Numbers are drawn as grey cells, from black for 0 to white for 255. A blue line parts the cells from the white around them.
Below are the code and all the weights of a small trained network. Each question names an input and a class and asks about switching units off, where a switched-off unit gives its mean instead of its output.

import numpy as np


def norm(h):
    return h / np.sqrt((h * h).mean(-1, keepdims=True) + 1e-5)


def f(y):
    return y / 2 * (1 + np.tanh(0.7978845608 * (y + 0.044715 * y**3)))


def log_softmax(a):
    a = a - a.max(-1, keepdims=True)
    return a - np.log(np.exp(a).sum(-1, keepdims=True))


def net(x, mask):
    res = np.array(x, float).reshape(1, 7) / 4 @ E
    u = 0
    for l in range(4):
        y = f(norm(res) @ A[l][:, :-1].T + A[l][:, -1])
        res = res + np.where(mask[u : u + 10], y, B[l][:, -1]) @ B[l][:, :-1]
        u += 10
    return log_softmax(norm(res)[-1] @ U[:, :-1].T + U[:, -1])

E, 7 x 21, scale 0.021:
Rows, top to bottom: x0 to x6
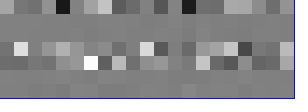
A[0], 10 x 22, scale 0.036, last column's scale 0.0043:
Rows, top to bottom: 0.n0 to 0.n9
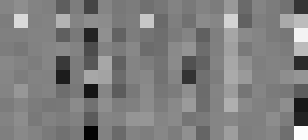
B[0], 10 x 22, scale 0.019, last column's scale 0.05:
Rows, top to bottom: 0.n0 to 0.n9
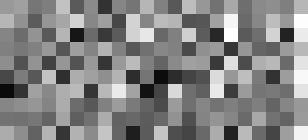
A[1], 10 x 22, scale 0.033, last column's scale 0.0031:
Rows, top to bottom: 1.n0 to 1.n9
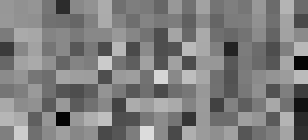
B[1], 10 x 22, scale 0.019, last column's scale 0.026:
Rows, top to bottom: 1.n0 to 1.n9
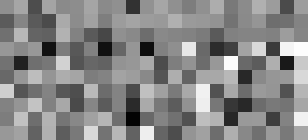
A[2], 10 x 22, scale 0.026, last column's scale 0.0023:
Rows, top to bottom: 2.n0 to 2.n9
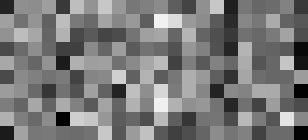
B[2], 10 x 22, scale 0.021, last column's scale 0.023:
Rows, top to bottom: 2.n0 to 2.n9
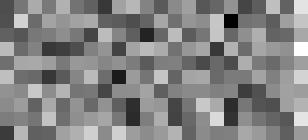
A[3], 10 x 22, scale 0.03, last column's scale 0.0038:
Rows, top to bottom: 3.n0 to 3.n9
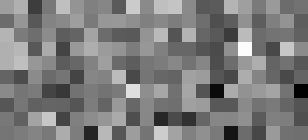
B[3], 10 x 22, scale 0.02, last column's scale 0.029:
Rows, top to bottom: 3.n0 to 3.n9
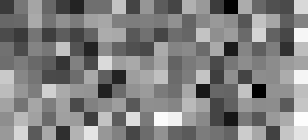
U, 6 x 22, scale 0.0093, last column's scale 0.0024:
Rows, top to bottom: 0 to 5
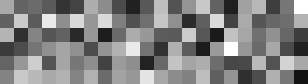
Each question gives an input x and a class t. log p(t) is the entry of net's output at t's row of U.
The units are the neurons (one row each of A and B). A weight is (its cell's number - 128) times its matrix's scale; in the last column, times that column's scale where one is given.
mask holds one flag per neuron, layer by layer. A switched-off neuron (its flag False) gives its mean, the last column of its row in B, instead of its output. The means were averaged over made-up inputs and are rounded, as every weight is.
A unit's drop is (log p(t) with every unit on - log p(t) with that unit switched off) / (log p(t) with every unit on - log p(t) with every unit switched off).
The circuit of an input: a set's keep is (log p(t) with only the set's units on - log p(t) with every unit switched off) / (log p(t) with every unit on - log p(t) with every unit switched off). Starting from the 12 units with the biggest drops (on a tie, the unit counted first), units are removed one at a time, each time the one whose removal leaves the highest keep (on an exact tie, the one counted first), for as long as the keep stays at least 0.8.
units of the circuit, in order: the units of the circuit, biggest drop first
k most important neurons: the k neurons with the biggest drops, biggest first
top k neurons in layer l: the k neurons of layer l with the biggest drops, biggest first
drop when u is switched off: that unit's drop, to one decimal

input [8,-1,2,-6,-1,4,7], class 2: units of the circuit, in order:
[0.n4]
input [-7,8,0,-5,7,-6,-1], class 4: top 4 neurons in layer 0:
[0.n9; 0.n5; 0.n1; 0.n2]
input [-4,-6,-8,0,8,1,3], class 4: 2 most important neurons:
[0.n9; 0.n5]
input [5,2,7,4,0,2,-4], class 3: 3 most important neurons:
[0.n9; 0.n4; 0.n5]
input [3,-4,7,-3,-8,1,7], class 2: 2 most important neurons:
[0.n1; 0.n2]
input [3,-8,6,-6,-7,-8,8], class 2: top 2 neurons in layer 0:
[0.n1; 0.n2]
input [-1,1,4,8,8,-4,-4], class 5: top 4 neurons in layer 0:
[0.n5; 0.n9; 0.n6; 0.n3]
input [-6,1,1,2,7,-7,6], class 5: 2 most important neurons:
[0.n9; 0.n6]
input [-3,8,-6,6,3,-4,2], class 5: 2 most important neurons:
[0.n5; 0.n9]
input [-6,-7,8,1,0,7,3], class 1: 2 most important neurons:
[0.n2; 0.n4]
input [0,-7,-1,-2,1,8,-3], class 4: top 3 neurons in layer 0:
[0.n9; 0.n5; 0.n3]
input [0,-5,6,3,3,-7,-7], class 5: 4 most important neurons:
[0.n5; 0.n9; 0.n6; 0.n3]
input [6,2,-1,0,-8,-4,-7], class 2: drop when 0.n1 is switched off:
0.9
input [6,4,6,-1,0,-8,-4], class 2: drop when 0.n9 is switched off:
0.9
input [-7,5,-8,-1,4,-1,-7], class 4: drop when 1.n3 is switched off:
0.2
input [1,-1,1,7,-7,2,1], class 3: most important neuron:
[0.n6]
